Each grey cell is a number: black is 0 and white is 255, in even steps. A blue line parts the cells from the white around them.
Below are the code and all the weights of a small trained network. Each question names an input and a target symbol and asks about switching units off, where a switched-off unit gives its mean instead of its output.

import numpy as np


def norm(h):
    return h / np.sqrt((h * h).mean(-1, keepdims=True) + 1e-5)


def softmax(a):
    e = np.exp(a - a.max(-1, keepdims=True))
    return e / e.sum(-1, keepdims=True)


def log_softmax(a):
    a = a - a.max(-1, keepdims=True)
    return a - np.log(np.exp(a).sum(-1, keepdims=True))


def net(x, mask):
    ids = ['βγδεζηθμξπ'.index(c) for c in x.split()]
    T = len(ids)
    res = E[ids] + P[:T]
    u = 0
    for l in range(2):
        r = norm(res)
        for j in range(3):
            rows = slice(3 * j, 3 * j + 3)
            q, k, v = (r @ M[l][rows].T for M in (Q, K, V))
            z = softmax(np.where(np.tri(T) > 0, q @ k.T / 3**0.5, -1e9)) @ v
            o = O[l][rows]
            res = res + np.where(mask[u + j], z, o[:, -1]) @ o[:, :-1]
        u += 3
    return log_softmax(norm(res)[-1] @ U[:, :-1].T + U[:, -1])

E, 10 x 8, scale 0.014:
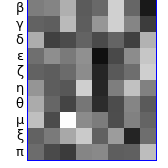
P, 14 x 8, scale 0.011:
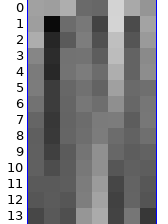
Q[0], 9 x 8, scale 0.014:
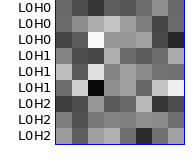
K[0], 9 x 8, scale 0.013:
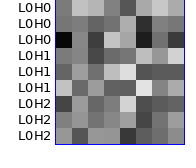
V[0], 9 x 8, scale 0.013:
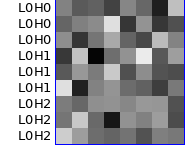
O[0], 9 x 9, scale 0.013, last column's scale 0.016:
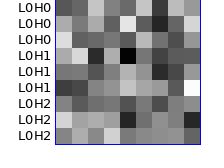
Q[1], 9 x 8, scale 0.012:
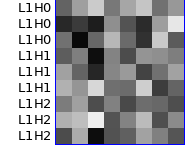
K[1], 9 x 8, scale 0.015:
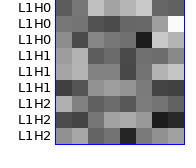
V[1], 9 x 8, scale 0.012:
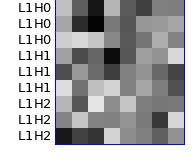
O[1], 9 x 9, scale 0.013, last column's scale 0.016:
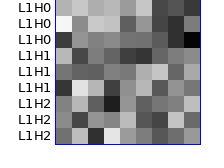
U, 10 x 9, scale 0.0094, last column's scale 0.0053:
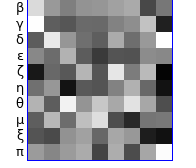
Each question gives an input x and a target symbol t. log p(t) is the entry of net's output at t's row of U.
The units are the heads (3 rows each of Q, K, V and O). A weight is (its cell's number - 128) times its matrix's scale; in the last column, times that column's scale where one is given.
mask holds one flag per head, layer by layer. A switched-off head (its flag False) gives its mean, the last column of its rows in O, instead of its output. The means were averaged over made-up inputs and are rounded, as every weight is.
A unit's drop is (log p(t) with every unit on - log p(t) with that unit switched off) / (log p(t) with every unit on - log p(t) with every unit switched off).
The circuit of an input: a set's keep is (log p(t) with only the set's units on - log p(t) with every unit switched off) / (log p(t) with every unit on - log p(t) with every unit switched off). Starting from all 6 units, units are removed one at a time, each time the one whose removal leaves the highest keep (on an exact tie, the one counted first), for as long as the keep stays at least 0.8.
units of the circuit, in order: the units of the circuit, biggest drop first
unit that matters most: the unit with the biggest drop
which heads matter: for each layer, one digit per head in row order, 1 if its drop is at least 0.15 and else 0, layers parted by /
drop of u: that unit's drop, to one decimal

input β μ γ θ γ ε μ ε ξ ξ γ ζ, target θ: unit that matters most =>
L0H0
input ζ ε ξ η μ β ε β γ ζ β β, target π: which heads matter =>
111 / 000
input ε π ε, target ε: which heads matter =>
111 / 111
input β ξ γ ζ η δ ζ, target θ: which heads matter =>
111 / 101
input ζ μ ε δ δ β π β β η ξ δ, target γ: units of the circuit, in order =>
L0H1, L1H0
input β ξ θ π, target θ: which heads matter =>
111 / 101
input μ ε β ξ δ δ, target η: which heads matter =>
110 / 001
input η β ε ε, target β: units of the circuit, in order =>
L0H0, L1H0
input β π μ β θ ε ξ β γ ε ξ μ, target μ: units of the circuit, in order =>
L0H1, L1H2
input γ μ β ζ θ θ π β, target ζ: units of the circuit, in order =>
L0H0, L1H2
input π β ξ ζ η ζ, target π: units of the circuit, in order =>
L0H1, L1H0
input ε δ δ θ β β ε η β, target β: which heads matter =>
100 / 000
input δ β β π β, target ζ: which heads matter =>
110 / 000
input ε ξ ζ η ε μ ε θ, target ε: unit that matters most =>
L0H1
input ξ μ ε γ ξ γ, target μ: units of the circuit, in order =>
L0H0, L0H1
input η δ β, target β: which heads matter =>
100 / 100
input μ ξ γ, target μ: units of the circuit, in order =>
L0H0, L1H2
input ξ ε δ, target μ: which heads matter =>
100 / 001
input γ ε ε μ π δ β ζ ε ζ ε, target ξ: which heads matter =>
111 / 101
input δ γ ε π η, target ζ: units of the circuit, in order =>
L0H0
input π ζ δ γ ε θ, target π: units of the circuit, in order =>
L0H1, L1H0, L0H0
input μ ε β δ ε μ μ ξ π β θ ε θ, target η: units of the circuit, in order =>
L0H0, L1H2
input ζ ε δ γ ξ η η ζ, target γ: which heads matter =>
010 / 110
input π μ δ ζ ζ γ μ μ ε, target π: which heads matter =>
010 / 100
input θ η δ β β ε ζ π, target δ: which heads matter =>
101 / 011
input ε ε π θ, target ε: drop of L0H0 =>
0.3
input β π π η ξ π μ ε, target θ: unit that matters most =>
L1H2
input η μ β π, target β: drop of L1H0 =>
0.5
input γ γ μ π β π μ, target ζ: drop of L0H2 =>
0.2
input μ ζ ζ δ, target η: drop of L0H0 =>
0.4
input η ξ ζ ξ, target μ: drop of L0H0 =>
0.3
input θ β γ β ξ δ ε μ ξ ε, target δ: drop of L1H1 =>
0.9
